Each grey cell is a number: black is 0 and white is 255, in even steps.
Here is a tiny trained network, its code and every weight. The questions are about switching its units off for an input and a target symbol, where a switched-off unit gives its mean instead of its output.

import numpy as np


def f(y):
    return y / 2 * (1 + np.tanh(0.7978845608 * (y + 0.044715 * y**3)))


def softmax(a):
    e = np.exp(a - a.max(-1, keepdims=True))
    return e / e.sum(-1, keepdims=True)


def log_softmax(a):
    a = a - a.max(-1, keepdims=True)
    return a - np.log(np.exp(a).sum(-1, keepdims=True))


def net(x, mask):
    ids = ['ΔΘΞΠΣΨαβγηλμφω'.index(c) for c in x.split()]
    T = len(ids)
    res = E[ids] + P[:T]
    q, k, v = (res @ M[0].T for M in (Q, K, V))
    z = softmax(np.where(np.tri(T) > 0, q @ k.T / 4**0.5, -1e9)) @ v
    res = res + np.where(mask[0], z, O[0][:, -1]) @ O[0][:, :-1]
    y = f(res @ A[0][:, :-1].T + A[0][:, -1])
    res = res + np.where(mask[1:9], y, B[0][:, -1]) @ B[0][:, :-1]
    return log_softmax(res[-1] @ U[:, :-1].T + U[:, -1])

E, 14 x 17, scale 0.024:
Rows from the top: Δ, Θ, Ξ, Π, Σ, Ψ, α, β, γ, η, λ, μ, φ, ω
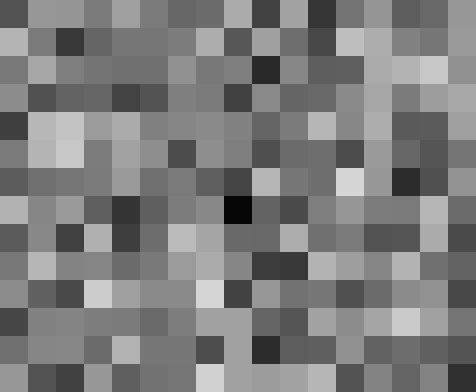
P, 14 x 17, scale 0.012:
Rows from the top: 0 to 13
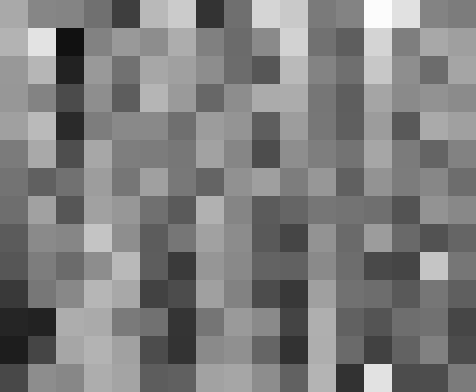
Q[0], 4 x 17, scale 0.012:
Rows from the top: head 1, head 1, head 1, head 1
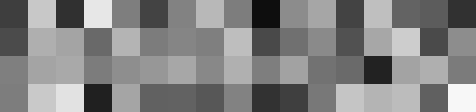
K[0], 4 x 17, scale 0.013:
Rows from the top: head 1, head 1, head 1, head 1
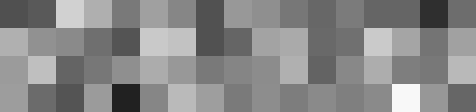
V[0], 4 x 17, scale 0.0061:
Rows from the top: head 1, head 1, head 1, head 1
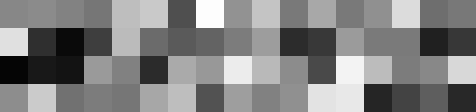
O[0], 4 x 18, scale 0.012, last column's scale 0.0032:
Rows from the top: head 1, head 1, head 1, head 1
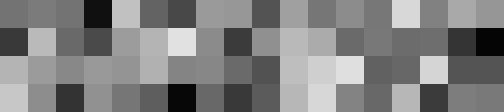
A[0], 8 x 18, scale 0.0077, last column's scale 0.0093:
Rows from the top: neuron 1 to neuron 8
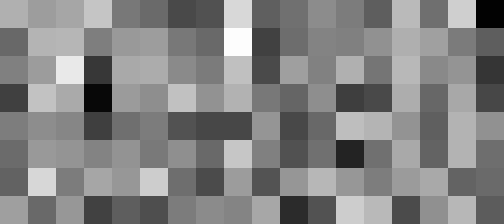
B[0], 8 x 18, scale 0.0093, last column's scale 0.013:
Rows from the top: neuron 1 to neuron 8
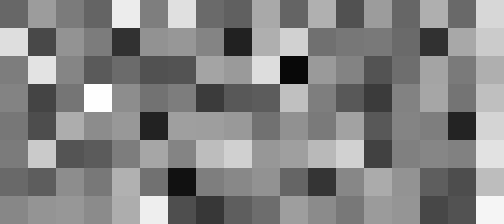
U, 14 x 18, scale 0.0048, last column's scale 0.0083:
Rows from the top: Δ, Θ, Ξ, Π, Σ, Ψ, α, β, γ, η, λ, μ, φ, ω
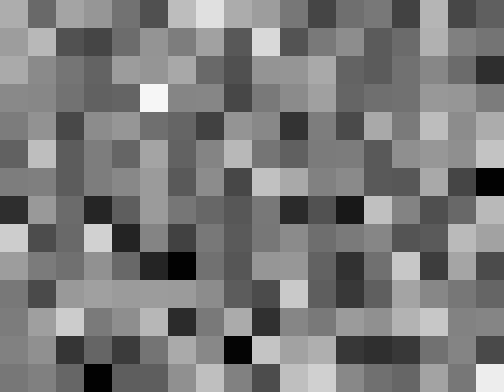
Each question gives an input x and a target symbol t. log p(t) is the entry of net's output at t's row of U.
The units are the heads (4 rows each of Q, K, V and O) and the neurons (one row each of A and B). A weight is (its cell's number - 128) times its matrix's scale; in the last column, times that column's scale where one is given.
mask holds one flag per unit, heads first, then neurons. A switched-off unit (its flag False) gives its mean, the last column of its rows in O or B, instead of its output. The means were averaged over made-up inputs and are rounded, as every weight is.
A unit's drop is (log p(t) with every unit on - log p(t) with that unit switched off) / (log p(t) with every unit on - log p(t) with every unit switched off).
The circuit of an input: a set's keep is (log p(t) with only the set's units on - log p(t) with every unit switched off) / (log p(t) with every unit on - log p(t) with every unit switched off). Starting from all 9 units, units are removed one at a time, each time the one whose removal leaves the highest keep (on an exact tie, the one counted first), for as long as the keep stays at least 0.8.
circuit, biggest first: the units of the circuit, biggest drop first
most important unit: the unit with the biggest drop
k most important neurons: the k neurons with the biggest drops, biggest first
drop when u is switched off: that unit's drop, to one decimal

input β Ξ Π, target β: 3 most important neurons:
neuron 8; neuron 4; neuron 2
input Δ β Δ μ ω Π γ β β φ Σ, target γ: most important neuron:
neuron 2
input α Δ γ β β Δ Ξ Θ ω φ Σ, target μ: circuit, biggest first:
head 1; neuron 7; neuron 2
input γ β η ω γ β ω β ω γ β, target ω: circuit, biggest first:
head 1; neuron 8
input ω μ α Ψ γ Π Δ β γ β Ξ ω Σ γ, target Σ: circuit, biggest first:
head 1; neuron 1
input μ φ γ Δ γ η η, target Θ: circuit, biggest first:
neuron 3; head 1; neuron 2
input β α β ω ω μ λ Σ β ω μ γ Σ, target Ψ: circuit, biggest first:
neuron 6; head 1
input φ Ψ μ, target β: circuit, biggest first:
head 1; neuron 6; neuron 7
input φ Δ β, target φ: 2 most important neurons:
neuron 7; neuron 8
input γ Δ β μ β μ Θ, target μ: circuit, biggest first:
head 1; neuron 8
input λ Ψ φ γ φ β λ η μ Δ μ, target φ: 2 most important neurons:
neuron 2; neuron 4
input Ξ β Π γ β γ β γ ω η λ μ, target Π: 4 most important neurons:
neuron 2; neuron 8; neuron 6; neuron 1
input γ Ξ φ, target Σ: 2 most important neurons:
neuron 1; neuron 2
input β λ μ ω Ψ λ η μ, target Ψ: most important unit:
neuron 6
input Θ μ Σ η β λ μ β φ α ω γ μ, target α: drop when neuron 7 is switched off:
0.6
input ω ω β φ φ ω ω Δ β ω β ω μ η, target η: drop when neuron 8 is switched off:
0.0
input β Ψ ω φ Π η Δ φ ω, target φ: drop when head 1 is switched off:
1.4
